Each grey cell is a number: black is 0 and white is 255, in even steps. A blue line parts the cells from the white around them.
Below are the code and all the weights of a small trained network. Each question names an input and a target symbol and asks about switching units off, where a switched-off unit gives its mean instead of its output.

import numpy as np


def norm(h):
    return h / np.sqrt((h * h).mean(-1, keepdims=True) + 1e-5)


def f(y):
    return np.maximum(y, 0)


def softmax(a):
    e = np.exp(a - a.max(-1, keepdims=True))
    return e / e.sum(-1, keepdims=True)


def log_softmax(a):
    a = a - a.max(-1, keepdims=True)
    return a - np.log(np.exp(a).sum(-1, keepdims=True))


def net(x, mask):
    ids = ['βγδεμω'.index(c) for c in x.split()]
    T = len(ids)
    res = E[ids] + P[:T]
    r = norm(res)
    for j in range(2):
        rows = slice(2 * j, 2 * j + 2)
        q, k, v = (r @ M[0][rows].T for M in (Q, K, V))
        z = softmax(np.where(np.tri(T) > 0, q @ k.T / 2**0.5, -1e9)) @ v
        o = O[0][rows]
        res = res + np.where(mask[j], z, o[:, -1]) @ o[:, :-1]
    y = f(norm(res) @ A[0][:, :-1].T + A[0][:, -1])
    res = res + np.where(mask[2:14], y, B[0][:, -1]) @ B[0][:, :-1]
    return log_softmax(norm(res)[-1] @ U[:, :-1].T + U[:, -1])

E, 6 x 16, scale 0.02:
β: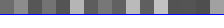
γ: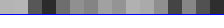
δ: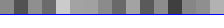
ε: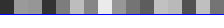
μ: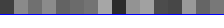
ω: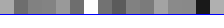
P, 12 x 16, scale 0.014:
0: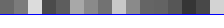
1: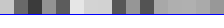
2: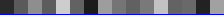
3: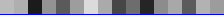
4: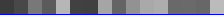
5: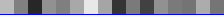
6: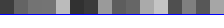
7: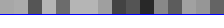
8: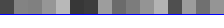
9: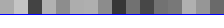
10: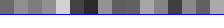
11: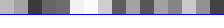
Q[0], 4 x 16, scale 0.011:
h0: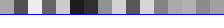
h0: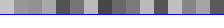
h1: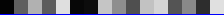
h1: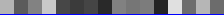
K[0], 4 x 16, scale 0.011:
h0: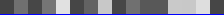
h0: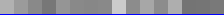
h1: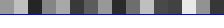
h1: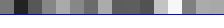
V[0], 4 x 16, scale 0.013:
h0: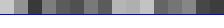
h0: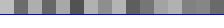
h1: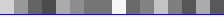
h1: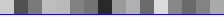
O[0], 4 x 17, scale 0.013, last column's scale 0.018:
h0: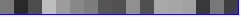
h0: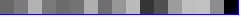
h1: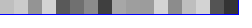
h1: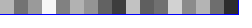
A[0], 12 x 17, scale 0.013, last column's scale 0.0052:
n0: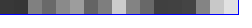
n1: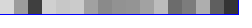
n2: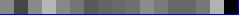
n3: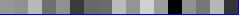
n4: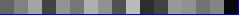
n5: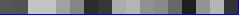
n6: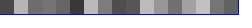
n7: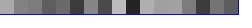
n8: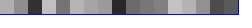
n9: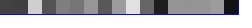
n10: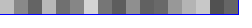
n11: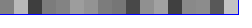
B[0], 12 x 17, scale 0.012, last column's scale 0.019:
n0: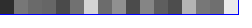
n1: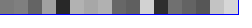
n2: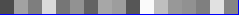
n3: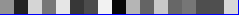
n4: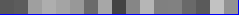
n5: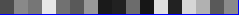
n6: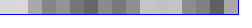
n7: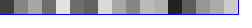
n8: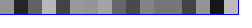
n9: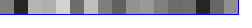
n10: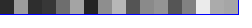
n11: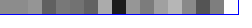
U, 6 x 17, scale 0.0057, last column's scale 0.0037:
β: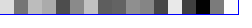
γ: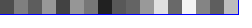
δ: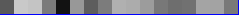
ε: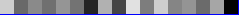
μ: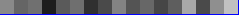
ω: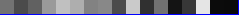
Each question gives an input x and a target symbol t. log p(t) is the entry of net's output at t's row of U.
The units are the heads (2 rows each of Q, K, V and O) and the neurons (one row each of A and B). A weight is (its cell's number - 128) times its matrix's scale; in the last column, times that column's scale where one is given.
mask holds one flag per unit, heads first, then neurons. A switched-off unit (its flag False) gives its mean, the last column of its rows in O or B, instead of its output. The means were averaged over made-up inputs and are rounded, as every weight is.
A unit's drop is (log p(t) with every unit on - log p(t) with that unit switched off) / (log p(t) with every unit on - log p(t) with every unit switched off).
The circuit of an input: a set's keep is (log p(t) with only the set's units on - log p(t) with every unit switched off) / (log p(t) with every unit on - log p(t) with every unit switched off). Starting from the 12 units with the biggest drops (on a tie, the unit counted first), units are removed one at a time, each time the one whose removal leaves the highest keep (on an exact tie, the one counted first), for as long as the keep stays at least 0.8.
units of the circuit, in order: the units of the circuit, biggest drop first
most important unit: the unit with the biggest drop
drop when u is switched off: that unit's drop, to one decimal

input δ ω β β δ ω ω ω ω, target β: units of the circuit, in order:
[h1; n7]
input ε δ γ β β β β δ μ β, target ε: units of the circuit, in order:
[h1; n3; n0]
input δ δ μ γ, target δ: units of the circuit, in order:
[h0; h1; n3]
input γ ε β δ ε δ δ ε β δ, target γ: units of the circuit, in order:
[h0; h1]
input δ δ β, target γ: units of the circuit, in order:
[h1; n5; n3]
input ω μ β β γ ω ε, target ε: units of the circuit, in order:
[h1; n3; n0]
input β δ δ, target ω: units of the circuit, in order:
[h1; n11; n5]
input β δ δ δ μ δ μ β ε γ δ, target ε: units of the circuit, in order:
[h1; n3]
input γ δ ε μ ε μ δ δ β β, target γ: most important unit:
h0
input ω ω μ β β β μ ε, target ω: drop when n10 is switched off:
0.3
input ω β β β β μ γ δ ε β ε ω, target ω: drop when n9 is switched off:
0.1
